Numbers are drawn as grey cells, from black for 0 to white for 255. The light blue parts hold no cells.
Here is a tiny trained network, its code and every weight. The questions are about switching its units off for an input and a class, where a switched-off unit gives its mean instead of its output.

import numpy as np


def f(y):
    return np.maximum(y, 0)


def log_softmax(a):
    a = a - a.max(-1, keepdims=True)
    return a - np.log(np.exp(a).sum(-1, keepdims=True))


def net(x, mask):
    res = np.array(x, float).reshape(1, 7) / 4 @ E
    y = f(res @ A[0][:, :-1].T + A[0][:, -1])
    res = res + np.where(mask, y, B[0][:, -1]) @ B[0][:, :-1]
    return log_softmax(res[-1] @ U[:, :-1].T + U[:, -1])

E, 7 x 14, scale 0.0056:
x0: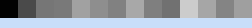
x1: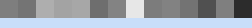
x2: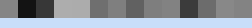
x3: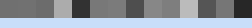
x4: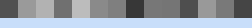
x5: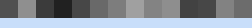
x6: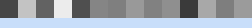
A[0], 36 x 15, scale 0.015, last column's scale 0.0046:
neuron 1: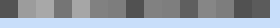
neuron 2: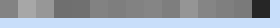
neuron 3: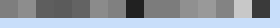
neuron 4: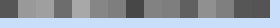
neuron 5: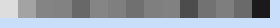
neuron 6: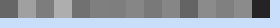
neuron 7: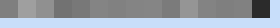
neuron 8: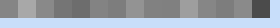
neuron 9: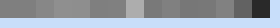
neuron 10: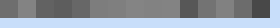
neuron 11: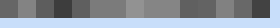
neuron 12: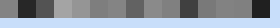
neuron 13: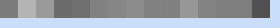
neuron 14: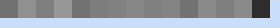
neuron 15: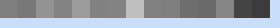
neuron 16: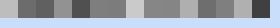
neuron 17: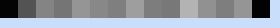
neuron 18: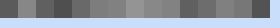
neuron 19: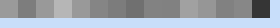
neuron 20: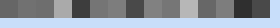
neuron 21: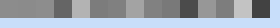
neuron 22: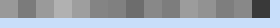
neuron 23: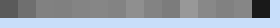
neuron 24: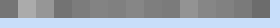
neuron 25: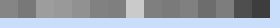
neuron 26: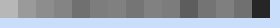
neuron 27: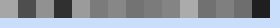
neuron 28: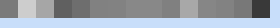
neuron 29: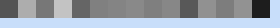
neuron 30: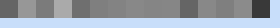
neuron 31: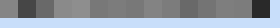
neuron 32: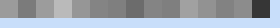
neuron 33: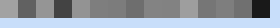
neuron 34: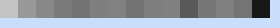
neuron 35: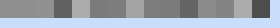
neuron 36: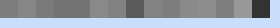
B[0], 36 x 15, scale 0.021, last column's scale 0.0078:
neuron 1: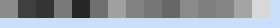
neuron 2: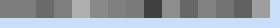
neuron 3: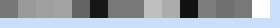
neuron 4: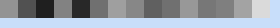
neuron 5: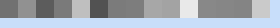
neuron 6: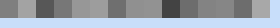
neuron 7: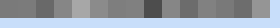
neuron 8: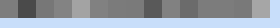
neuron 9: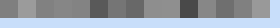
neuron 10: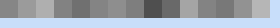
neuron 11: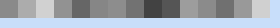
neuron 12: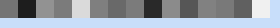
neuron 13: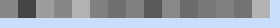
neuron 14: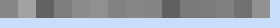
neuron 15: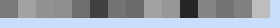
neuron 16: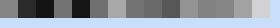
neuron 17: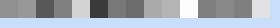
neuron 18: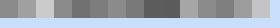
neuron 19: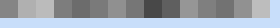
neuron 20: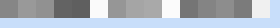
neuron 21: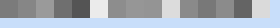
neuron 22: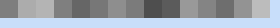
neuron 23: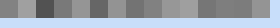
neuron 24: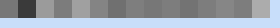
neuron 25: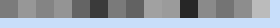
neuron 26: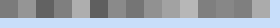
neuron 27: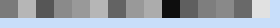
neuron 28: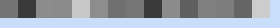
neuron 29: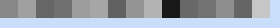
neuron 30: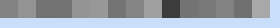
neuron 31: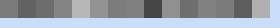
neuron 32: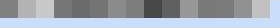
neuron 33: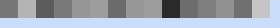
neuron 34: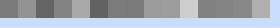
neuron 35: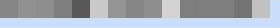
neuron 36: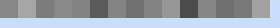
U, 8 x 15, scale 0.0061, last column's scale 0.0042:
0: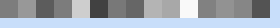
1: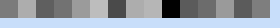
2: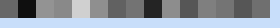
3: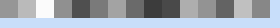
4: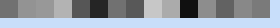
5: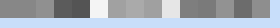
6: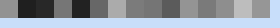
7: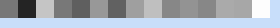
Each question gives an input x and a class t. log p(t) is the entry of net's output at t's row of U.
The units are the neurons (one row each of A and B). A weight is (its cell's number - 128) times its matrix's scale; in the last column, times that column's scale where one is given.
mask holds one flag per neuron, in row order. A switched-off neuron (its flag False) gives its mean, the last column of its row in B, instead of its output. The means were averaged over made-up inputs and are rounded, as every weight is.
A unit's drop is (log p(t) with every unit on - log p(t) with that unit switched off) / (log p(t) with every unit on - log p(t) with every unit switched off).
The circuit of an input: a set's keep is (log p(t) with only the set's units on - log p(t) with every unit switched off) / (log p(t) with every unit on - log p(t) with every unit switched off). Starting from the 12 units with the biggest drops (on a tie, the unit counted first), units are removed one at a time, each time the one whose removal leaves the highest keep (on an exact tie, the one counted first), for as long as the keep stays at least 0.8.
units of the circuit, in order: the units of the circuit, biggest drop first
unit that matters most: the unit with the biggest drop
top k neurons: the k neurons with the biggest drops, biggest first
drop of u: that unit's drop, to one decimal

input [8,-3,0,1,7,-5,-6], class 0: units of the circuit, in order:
[neuron 17]
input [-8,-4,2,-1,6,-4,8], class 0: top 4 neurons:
[neuron 5; neuron 34; neuron 26; neuron 27]
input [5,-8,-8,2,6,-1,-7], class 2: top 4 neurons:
[neuron 28; neuron 13; neuron 24; neuron 2]
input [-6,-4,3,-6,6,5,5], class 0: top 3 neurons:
[neuron 5; neuron 20; neuron 34]
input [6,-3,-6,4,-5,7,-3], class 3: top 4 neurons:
[neuron 11; neuron 18; neuron 12; neuron 5]
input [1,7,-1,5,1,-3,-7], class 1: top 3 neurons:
[neuron 27; neuron 3; neuron 33]
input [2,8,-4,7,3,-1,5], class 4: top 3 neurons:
[neuron 25; neuron 15; neuron 21]
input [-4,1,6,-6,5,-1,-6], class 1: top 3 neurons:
[neuron 27; neuron 33; neuron 20]
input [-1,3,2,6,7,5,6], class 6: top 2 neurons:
[neuron 1; neuron 4]
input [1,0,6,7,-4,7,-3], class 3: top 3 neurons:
[neuron 11; neuron 18; neuron 10]
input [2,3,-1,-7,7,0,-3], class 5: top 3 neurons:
[neuron 21; neuron 35; neuron 16]
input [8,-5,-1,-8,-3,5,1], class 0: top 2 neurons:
[neuron 17; neuron 20]
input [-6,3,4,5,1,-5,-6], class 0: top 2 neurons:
[neuron 5; neuron 34]
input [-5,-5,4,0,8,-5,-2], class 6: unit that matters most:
neuron 4
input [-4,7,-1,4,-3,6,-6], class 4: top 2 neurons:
[neuron 15; neuron 25]
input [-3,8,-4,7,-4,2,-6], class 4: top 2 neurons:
[neuron 25; neuron 15]
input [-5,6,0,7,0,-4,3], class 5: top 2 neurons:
[neuron 20; neuron 3]
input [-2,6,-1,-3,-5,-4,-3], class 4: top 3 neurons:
[neuron 25; neuron 15; neuron 4]
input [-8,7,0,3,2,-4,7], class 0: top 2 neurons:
[neuron 5; neuron 26]
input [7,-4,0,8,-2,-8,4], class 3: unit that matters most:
neuron 32
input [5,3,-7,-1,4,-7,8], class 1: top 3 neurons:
[neuron 29; neuron 6; neuron 12]
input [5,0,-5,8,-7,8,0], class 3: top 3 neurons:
[neuron 11; neuron 18; neuron 21]
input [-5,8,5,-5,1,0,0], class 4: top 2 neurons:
[neuron 15; neuron 25]
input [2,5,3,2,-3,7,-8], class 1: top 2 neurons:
[neuron 27; neuron 33]
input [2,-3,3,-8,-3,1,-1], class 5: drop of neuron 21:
0.1
